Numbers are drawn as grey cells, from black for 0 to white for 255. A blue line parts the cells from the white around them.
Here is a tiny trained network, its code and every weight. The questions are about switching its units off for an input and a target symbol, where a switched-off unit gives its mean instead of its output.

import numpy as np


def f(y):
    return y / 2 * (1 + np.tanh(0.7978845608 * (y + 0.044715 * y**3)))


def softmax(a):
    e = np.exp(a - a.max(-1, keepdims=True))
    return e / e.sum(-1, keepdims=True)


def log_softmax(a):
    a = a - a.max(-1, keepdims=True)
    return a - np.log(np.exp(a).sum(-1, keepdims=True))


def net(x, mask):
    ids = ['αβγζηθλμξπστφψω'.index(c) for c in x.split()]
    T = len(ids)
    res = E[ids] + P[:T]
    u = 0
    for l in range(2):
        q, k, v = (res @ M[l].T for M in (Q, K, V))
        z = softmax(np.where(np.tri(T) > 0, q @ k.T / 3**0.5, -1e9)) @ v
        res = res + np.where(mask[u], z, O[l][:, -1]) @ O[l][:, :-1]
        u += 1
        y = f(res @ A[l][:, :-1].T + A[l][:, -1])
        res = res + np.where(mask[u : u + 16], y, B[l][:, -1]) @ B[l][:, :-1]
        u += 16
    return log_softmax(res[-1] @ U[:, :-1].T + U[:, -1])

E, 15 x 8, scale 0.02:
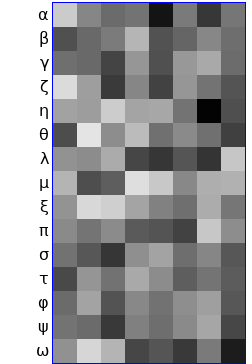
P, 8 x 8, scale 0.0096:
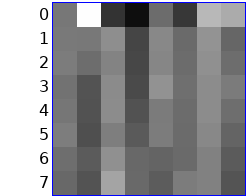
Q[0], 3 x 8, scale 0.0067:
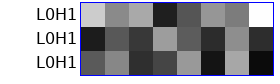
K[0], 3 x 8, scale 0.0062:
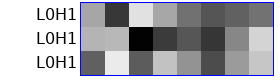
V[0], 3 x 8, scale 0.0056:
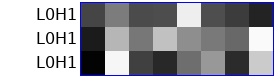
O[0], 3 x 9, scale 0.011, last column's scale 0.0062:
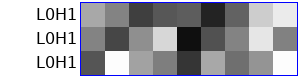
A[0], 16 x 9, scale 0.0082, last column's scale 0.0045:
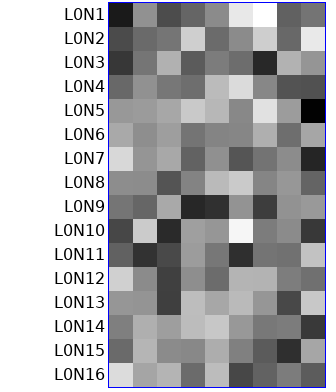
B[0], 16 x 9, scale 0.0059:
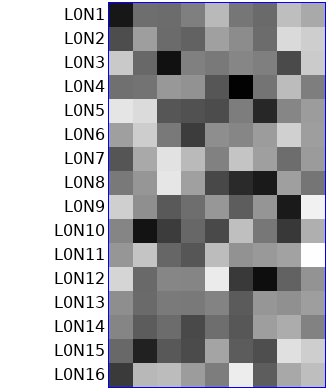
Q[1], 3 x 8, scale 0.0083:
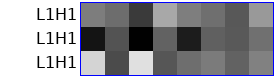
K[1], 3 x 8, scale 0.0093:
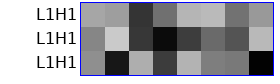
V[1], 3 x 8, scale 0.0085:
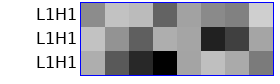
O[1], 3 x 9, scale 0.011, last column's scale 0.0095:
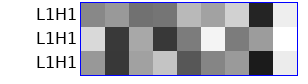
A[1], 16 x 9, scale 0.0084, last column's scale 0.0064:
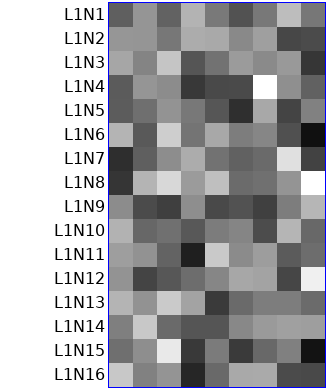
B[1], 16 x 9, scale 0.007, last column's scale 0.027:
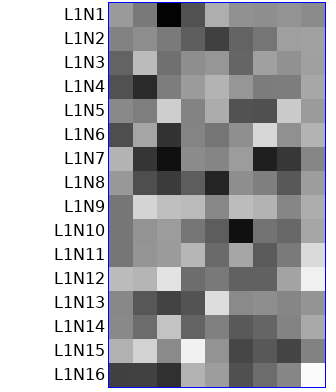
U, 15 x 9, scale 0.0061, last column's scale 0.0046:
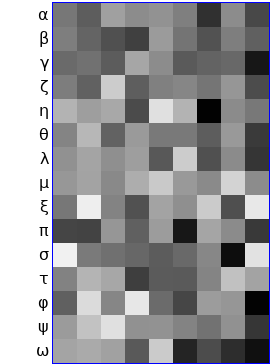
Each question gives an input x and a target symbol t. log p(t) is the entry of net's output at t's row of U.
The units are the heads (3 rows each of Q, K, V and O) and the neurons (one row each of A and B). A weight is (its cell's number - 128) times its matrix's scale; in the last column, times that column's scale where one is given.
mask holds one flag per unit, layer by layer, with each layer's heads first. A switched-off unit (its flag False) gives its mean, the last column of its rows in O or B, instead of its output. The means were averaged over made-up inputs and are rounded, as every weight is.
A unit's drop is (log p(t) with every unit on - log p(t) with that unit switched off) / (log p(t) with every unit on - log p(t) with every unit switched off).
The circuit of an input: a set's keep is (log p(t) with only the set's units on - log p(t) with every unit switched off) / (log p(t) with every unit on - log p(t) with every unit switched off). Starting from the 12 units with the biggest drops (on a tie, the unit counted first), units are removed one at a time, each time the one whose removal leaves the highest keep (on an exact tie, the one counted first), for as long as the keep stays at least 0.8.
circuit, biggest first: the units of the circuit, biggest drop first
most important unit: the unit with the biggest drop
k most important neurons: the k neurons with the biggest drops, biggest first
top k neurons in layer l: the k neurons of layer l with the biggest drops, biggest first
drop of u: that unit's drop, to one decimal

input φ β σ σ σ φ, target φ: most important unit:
L1H1
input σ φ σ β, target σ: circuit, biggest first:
(L0H1; L1H1)
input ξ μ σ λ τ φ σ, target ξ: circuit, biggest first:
(L1H1; L0H1)
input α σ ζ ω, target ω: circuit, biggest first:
(L1H1; L1N5; L0H1)
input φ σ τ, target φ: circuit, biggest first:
(L1H1; L0H1)
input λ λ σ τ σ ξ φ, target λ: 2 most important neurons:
(L0N3; L0N9)
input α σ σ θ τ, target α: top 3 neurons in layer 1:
(L1N7; L1N5; L1N6)
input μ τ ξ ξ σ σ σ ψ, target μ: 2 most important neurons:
(L1N16; L1N6)
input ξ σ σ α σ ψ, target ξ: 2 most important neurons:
(L1N16; L0N1)
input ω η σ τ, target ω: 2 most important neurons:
(L0N16; L1N5)
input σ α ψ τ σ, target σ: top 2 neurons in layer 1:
(L1N5; L1N4)
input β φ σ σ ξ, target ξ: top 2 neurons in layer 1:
(L1N16; L1N12)
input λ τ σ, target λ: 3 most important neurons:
(L0N3; L0N9; L0N10)
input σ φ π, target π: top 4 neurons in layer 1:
(L1N4; L1N9; L1N5; L1N11)
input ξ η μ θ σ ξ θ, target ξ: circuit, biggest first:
(L1H1)
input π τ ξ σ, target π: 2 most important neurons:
(L0N4; L0N1)
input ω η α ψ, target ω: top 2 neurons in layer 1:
(L1N12; L1N5)
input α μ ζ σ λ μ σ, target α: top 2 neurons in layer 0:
(L0N1; L0N10)
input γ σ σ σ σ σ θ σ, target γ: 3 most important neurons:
(L1N7; L0N10; L1N12)
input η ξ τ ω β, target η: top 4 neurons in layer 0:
(L0N7; L0N16; L0N11; L0N10)
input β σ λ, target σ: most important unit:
L0N3
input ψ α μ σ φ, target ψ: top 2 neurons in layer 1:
(L1N16; L1N9)
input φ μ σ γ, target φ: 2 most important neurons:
(L0N10; L1N9)
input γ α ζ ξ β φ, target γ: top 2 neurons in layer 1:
(L1N7; L1N12)
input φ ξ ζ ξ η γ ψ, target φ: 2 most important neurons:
(L0N10; L1N9)
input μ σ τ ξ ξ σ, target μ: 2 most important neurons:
(L1N6; L1N16)
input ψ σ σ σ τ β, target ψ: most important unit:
L1H1
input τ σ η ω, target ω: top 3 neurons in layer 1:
(L1N15; L1N14; L1N6)
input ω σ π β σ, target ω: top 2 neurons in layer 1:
(L1N5; L1N12)
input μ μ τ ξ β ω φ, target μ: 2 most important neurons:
(L1N16; L1N6)
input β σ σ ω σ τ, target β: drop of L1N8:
0.1
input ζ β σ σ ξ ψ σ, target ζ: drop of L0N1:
0.1
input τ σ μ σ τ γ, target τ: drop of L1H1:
0.9
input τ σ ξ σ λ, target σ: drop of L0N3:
0.4
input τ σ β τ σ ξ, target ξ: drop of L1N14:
-0.2
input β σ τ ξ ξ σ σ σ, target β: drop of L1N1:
0.2
